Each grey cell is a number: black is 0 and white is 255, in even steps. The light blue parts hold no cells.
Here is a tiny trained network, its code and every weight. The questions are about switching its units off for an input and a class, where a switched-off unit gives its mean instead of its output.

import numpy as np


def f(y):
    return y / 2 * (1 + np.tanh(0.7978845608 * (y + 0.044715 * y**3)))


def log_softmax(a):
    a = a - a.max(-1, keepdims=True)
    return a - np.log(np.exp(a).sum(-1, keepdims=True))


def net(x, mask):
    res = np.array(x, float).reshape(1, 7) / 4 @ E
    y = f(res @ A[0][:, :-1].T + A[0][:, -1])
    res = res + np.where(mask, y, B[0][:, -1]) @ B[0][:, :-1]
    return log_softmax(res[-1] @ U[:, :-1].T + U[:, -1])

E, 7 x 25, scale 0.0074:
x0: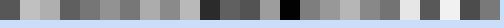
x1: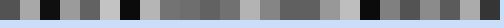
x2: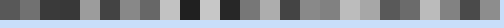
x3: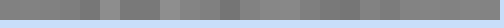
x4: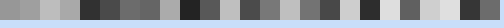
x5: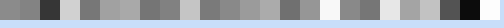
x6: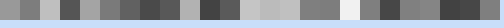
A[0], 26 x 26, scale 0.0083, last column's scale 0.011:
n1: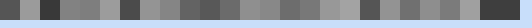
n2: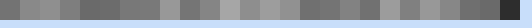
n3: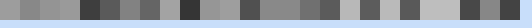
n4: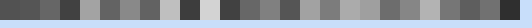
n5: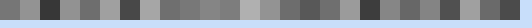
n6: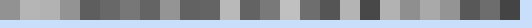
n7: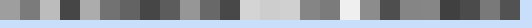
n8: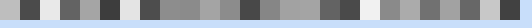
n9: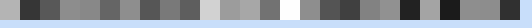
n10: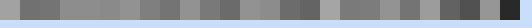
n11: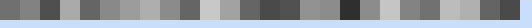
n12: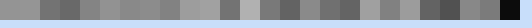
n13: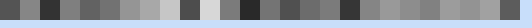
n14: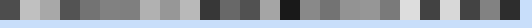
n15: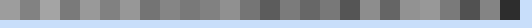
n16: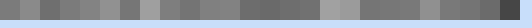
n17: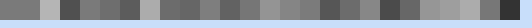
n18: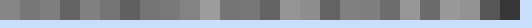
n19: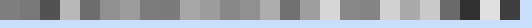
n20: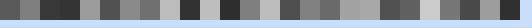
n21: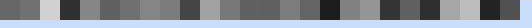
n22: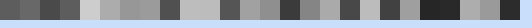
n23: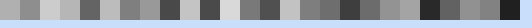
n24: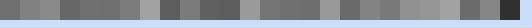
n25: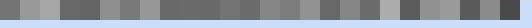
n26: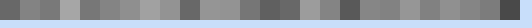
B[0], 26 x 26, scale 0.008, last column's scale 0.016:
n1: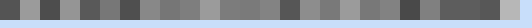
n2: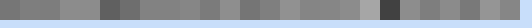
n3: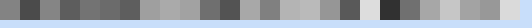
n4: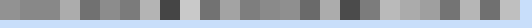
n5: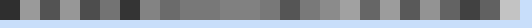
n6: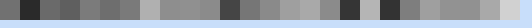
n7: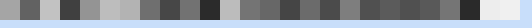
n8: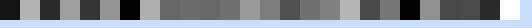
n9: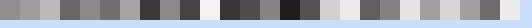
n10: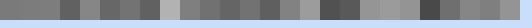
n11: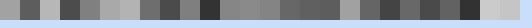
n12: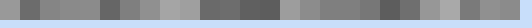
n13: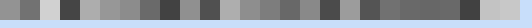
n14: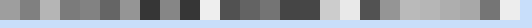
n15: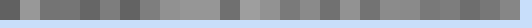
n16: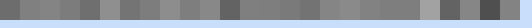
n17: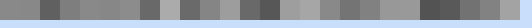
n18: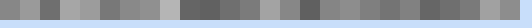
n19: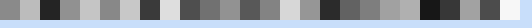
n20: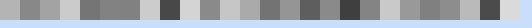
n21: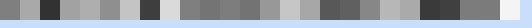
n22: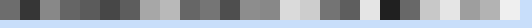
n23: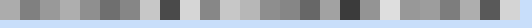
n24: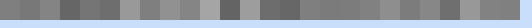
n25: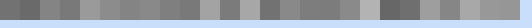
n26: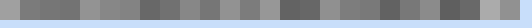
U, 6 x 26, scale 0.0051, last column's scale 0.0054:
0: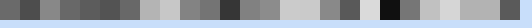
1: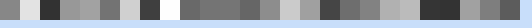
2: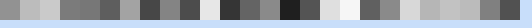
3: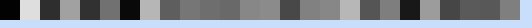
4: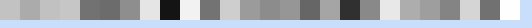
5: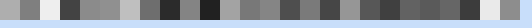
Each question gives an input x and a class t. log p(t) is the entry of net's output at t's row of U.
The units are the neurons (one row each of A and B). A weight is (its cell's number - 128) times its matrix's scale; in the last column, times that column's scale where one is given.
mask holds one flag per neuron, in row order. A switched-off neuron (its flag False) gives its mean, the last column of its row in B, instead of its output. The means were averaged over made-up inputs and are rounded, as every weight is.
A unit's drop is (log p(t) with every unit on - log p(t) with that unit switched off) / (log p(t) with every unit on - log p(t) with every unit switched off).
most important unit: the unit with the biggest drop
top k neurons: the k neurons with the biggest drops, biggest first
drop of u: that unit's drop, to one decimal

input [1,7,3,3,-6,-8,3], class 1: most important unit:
n21
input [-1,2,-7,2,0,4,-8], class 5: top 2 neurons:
n11, n20
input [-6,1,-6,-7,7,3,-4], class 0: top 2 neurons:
n3, n6
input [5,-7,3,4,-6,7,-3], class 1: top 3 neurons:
n19, n3, n5
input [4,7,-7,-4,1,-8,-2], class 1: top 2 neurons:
n21, n8
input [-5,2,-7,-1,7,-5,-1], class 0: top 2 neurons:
n6, n3
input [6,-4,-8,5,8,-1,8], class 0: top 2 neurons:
n6, n3
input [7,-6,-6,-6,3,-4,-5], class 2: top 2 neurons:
n14, n20
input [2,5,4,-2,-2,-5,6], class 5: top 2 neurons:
n7, n8
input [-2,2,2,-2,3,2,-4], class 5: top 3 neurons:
n22, n8, n13
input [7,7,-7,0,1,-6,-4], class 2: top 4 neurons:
n14, n8, n19, n20
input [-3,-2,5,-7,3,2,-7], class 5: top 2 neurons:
n13, n11
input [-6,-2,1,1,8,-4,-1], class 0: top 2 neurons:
n3, n6
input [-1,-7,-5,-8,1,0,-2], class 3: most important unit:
n8
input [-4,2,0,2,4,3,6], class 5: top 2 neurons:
n7, n22
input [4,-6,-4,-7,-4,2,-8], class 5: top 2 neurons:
n11, n13
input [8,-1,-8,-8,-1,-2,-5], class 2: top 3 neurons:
n14, n20, n4
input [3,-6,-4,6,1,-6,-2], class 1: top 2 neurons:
n21, n5
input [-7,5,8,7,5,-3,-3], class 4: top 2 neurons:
n20, n4
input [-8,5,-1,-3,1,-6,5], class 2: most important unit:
n9
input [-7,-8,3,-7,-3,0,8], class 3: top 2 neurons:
n8, n14
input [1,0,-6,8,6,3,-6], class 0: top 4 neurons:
n3, n6, n20, n7
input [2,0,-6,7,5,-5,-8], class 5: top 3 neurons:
n11, n20, n13
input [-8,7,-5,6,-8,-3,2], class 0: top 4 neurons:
n22, n14, n8, n12
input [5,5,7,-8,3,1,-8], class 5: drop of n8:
0.1
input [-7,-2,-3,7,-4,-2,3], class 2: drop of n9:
1.5
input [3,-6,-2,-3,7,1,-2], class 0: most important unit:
n3
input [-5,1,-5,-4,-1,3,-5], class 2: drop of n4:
0.3
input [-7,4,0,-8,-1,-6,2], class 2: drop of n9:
3.0
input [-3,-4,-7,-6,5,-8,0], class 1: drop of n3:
0.0
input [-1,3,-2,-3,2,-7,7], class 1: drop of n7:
-0.1
